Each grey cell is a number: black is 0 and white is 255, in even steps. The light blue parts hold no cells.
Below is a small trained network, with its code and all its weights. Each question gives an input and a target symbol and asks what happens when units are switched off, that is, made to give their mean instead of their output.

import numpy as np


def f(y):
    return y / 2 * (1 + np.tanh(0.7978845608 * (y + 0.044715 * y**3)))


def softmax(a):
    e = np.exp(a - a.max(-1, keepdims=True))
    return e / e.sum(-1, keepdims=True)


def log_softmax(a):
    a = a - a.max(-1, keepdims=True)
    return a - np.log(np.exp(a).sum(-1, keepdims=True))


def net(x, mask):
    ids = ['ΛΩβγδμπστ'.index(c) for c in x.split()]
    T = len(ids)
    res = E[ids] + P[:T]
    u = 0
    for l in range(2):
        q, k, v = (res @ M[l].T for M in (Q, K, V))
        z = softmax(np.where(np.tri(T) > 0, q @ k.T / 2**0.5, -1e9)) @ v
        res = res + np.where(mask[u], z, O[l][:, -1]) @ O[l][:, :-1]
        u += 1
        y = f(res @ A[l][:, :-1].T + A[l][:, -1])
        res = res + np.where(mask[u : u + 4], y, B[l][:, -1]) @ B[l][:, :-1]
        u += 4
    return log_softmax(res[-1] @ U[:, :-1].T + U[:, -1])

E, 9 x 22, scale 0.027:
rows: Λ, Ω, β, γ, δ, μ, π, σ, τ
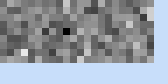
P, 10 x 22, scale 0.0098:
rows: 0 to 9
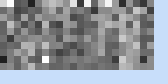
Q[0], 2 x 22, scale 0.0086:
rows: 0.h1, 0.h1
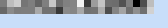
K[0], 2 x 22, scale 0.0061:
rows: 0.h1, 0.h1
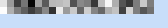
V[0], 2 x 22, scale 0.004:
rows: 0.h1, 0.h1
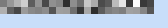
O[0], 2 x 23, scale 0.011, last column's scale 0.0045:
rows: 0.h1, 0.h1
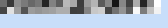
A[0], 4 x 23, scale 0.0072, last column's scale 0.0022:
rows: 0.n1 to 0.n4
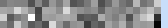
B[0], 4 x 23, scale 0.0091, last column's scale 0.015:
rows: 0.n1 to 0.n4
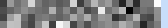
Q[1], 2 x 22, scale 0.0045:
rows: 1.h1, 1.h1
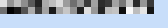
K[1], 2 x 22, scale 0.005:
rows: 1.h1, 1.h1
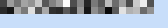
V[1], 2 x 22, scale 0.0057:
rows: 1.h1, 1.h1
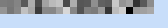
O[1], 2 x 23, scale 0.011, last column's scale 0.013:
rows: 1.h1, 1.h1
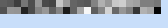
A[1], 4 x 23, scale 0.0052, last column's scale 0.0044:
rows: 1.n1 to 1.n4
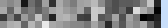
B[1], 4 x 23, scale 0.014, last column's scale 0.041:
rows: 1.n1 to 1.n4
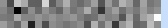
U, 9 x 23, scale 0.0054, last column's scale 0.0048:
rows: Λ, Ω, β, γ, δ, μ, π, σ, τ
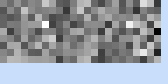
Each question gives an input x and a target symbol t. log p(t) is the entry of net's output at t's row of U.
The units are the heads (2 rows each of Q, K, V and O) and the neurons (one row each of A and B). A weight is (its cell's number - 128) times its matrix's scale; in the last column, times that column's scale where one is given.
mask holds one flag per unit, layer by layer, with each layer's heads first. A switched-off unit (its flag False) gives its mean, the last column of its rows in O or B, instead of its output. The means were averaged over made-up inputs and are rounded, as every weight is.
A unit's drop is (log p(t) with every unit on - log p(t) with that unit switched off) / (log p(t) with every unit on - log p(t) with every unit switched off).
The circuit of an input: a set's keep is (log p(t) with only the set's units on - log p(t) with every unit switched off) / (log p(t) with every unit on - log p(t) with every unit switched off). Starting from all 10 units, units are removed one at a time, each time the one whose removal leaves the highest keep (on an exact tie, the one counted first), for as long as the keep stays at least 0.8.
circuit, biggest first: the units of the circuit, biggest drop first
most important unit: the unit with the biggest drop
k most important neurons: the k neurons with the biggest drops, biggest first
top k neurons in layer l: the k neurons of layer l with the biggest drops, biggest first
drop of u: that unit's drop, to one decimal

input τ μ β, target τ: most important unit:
1.h1
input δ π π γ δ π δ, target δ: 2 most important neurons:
[1.n2 1.n3]
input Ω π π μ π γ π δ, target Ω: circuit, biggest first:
[0.h1 1.n4]
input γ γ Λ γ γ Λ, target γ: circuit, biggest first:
[1.h1 0.h1]
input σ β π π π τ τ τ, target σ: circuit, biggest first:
[1.n1 1.h1 0.h1]
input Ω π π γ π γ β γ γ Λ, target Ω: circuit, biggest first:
[0.h1 1.n4]
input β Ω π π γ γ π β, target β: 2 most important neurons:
[1.n3 0.n2]
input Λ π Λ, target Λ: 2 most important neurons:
[0.n1 0.n2]
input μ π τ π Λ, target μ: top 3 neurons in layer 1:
[1.n4 1.n3 1.n2]
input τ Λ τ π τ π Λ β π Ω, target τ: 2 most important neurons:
[0.n1 1.n3]
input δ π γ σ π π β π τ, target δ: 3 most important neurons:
[1.n2 1.n3 1.n4]
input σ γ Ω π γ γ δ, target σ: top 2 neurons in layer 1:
[1.n1 1.n3]
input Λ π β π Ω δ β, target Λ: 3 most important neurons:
[0.n1 0.n2 1.n1]
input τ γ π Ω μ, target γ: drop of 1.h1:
0.1
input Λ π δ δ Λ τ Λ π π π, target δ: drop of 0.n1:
0.0
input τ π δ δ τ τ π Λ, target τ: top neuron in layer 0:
[0.n1]
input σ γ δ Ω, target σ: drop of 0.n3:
0.1
